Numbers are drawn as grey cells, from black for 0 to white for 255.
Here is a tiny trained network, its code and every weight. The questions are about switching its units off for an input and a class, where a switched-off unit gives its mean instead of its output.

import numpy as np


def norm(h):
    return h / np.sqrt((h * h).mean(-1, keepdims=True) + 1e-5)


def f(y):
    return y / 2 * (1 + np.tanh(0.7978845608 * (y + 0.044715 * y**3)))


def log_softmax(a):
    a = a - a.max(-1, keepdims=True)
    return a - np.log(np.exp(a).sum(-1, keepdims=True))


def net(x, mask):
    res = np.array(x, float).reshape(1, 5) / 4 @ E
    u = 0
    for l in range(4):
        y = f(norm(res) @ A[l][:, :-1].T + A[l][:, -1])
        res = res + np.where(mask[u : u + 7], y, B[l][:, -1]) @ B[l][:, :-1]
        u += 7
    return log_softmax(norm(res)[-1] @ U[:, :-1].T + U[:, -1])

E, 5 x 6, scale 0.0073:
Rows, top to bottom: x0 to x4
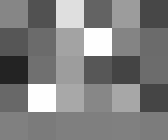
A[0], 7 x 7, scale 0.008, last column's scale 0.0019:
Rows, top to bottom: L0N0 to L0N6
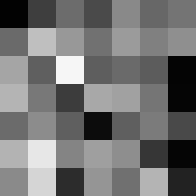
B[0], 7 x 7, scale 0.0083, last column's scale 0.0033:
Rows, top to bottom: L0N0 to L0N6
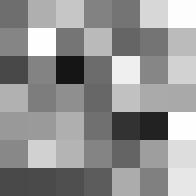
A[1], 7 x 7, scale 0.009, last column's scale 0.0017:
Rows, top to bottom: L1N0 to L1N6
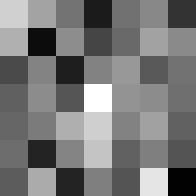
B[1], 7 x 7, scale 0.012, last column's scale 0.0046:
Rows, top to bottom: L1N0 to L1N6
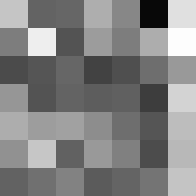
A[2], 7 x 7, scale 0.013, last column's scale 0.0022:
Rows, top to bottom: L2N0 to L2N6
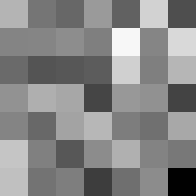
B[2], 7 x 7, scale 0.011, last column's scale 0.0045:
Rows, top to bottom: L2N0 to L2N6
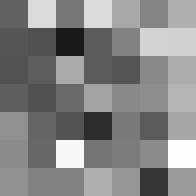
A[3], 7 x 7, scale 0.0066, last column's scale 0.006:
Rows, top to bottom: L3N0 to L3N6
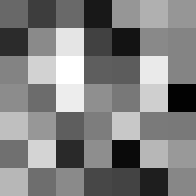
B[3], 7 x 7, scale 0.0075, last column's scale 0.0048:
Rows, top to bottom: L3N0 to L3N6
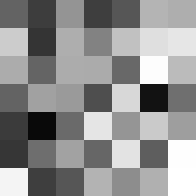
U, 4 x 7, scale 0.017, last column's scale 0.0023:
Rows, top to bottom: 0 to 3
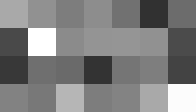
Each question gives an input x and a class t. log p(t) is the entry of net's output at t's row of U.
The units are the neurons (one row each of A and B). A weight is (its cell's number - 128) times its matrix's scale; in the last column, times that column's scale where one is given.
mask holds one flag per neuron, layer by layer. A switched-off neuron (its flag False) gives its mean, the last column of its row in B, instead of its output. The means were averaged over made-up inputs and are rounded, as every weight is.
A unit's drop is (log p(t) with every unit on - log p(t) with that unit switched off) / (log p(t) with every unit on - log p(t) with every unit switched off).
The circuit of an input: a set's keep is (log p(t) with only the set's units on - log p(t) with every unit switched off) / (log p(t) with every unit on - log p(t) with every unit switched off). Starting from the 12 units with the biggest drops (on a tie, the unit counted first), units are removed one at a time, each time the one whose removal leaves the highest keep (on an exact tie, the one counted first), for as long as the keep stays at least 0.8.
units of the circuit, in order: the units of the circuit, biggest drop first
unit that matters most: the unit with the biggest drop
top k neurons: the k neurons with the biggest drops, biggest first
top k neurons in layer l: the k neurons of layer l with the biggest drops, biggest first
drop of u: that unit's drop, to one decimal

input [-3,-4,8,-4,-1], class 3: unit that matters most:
L0N0
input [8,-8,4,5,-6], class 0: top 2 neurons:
[L0N4 L1N0]
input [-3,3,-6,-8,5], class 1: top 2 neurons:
[L2N0 L1N1]
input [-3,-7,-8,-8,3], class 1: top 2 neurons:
[L1N1 L2N0]
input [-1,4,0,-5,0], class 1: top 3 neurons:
[L1N1 L0N1 L1N0]
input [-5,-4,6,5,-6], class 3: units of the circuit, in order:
[L1N1 L3N1]
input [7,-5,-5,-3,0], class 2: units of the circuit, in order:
[L0N2 L2N1]
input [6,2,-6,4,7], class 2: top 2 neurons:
[L2N1 L1N1]
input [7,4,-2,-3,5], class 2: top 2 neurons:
[L0N2 L2N1]
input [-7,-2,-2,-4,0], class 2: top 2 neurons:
[L0N6 L1N2]
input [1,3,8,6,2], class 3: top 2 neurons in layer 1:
[L1N1 L1N5]
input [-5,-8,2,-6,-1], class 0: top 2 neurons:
[L1N0 L0N4]
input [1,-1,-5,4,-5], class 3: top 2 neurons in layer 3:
[L3N2 L3N4]
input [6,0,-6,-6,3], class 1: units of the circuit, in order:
[L1N1]
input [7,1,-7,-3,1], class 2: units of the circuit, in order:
[L2N1 L0N2]
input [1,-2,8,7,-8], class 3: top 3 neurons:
[L3N1 L1N1 L3N2]
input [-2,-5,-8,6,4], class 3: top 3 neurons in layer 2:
[L2N5 L2N1 L2N0]
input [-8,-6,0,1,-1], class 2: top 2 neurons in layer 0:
[L0N6 L0N5]
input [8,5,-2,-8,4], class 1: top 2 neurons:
[L1N1 L1N0]
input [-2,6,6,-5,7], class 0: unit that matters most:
L1N5
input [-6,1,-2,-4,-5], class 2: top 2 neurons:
[L0N6 L1N2]
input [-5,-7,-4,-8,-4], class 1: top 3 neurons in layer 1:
[L1N1 L1N3 L1N4]
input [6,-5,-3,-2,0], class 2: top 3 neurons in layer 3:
[L3N0 L3N2 L3N1]
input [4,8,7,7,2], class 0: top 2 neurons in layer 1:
[L1N1 L1N3]
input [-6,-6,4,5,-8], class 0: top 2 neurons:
[L0N4 L1N0]
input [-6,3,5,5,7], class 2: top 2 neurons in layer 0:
[L0N6 L0N4]
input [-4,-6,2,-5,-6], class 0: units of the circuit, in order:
[L1N0]
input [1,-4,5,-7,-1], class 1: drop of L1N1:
0.9
